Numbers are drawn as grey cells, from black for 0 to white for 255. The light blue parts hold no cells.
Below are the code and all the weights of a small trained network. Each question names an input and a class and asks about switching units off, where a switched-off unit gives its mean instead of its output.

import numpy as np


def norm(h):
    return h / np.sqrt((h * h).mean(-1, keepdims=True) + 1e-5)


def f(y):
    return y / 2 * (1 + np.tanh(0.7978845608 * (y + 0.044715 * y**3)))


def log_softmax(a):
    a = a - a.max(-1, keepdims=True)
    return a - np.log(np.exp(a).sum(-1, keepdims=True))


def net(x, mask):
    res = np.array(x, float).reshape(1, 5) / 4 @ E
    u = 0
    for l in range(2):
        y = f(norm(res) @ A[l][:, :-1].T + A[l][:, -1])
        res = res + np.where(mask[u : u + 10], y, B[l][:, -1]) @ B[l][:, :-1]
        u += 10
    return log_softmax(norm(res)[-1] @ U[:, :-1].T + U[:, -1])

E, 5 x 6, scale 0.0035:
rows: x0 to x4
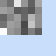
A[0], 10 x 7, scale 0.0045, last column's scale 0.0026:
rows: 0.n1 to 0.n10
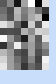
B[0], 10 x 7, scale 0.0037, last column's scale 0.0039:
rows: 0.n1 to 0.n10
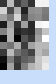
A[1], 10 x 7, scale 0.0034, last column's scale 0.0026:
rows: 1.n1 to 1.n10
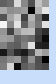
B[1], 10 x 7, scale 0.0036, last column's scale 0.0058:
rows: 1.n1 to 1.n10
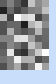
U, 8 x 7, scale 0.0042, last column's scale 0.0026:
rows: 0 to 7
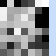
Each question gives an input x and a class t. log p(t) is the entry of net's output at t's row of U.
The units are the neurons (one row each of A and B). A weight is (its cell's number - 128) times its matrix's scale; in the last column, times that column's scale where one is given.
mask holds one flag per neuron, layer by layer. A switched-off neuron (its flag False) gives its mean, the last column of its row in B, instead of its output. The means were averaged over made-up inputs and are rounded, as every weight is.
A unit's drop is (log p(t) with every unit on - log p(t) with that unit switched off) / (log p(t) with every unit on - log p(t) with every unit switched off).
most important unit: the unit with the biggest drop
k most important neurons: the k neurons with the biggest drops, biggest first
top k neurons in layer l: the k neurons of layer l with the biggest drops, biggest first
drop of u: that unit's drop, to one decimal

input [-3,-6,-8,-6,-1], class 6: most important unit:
0.n6
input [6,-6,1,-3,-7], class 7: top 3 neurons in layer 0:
0.n6; 0.n4; 0.n1
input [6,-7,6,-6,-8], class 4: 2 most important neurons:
0.n6; 0.n4
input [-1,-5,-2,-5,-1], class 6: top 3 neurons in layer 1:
1.n8; 1.n4; 1.n1
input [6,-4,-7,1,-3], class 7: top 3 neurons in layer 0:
0.n6; 0.n4; 0.n1
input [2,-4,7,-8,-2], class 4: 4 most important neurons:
0.n6; 0.n4; 0.n1; 0.n9
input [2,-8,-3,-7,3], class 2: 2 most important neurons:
1.n8; 0.n1
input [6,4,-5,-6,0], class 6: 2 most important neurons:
1.n8; 0.n1
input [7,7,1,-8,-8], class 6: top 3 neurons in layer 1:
1.n8; 1.n10; 1.n4
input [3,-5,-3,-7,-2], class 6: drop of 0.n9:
0.1
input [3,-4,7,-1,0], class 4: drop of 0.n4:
0.0
